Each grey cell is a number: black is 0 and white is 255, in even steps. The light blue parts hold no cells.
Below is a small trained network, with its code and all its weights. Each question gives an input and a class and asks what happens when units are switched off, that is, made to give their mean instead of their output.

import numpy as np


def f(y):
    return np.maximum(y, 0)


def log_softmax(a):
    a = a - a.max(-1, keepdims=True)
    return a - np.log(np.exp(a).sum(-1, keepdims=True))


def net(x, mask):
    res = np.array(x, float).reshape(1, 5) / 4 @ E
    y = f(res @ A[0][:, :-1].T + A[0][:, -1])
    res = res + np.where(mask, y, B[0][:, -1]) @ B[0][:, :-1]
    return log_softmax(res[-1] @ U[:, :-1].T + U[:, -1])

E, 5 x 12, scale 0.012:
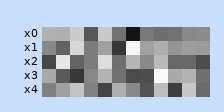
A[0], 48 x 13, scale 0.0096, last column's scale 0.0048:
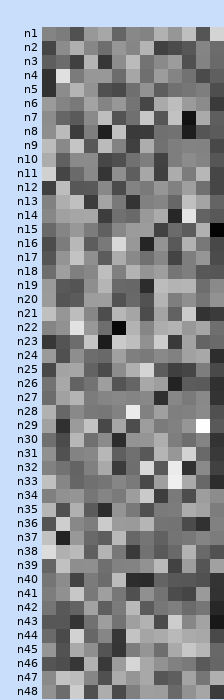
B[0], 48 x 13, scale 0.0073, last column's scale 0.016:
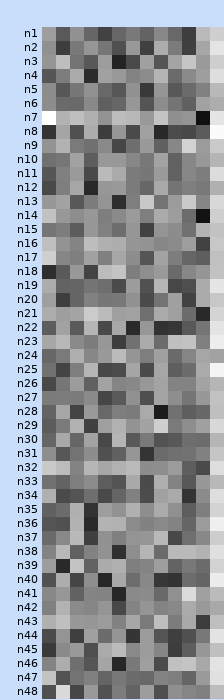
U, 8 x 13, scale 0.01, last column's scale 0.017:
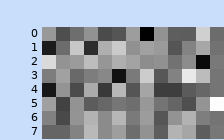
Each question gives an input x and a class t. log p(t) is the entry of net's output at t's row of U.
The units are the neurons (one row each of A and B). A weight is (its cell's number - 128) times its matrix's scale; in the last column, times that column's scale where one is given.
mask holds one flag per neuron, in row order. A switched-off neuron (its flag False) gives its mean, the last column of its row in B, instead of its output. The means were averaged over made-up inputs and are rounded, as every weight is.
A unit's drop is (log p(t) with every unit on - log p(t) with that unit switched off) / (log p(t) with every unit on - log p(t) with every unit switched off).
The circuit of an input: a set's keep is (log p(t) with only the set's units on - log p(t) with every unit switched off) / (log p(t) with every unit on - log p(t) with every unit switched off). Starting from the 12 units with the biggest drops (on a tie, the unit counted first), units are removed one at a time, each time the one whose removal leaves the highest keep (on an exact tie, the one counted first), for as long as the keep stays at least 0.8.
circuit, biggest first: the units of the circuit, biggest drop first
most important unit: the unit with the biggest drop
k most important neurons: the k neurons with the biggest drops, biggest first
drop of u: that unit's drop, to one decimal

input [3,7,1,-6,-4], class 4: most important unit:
n22
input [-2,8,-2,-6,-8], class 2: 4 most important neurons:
n7; n32; n43; n8
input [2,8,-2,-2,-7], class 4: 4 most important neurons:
n44; n22; n48; n30
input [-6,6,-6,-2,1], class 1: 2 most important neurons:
n45; n29
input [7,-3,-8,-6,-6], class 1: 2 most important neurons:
n11; n29
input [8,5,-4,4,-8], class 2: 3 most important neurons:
n7; n32; n46
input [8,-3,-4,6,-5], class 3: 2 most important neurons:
n38; n9
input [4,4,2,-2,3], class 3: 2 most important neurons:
n8; n40
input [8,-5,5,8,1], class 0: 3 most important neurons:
n19; n20; n31
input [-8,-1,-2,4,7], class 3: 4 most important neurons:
n46; n23; n3; n7
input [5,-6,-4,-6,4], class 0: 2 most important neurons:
n2; n47
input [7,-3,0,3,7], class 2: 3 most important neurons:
n21; n14; n16
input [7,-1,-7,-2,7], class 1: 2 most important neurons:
n35; n29
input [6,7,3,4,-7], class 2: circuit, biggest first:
n7
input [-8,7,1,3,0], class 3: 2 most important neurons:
n46; n23
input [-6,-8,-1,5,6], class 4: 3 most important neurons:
n8; n40; n7
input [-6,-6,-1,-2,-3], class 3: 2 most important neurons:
n3; n46
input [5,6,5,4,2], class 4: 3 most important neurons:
n22; n48; n44
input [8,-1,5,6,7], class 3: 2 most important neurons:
n38; n13
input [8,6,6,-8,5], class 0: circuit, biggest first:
n25
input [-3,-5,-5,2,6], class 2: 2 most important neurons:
n21; n14
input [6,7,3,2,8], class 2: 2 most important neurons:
n21; n14
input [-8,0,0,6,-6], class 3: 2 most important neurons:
n46; n3
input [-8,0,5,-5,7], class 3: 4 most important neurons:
n46; n23; n3; n7
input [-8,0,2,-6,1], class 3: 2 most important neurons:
n46; n23
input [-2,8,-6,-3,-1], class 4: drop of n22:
0.2
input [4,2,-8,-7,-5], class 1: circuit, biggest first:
n11
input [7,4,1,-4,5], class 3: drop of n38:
0.1
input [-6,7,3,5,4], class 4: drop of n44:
0.4
